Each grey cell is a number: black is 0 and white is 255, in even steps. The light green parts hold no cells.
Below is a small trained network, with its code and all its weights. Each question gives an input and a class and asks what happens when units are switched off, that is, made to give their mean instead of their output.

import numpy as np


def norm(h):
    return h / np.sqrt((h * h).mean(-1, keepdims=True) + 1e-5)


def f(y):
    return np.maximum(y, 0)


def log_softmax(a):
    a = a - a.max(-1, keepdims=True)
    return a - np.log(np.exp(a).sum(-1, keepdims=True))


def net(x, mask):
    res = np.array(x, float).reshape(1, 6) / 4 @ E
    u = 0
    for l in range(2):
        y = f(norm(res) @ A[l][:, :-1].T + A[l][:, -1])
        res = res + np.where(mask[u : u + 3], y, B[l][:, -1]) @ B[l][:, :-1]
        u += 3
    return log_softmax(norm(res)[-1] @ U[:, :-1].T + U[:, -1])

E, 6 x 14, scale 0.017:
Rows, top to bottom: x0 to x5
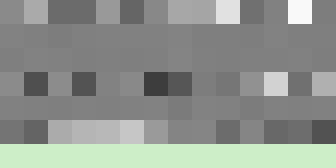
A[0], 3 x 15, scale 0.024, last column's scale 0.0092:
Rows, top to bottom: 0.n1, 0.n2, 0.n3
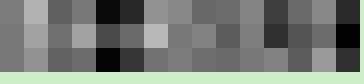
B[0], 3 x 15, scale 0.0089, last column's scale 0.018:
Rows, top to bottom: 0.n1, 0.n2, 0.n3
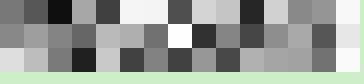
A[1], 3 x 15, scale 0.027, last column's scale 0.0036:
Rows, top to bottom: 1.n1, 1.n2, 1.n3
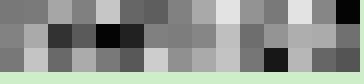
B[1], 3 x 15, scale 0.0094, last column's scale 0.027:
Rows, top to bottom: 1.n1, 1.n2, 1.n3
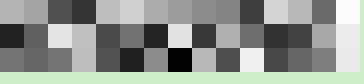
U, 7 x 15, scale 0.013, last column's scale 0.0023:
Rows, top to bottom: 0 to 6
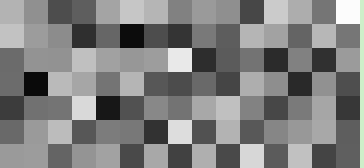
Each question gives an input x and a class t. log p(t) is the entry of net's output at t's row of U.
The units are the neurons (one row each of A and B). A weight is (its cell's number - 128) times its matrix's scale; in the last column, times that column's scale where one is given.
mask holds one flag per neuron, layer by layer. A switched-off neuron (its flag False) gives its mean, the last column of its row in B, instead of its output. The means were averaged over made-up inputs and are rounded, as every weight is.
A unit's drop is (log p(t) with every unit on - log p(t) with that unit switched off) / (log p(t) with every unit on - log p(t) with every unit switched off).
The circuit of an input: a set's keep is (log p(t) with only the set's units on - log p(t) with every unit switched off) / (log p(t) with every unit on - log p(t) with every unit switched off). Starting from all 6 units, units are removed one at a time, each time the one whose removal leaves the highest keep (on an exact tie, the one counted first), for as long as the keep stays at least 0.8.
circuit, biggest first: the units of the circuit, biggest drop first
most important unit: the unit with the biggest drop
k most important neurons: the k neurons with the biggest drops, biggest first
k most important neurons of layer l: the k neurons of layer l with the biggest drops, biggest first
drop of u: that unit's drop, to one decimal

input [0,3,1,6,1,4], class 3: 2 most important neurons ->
[1.n1 0.n3]
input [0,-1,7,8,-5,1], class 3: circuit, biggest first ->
[1.n1]
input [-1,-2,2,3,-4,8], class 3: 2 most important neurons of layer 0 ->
[0.n2 0.n1]
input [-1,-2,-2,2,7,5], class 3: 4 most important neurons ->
[1.n1 0.n2 0.n3 0.n1]
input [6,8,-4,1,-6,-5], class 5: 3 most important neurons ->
[1.n2 1.n1 0.n1]
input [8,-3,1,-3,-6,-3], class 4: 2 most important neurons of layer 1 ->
[1.n3 1.n2]
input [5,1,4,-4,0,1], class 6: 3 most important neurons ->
[1.n3 0.n1 1.n1]
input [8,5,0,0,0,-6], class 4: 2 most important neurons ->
[1.n2 1.n3]
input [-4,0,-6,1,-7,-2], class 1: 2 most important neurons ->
[0.n3 1.n1]
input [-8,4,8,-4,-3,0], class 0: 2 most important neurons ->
[1.n2 0.n1]
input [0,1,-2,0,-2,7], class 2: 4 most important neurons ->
[1.n3 1.n1 0.n1 0.n3]
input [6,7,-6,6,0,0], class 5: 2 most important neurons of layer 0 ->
[0.n2 0.n3]
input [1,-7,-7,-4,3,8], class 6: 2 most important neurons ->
[1.n2 1.n3]
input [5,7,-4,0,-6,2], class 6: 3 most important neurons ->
[1.n3 0.n1 0.n3]
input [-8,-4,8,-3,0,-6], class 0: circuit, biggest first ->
[0.n1]
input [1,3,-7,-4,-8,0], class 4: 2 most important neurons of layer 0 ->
[0.n3 0.n1]
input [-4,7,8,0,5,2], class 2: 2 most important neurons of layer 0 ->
[0.n1 0.n3]
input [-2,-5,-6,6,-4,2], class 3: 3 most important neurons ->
[1.n1 0.n3 0.n1]
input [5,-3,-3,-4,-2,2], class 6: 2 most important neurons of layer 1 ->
[1.n3 1.n1]
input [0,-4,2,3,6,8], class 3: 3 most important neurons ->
[1.n1 0.n3 0.n2]
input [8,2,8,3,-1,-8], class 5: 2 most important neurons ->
[1.n2 1.n1]
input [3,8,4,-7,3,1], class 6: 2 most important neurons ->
[1.n3 1.n2]
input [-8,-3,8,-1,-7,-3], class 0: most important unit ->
1.n3
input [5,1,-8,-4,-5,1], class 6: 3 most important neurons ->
[1.n3 0.n1 1.n1]
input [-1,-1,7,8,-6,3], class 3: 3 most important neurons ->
[1.n1 0.n3 0.n1]
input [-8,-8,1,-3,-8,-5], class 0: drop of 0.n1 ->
0.2
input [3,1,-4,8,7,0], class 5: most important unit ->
0.n2
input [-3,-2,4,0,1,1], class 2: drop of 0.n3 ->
0.1
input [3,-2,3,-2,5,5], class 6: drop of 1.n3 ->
0.9
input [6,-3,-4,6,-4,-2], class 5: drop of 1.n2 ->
1.0
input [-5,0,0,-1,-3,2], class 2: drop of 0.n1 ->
0.2
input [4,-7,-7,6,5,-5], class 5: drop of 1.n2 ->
0.5
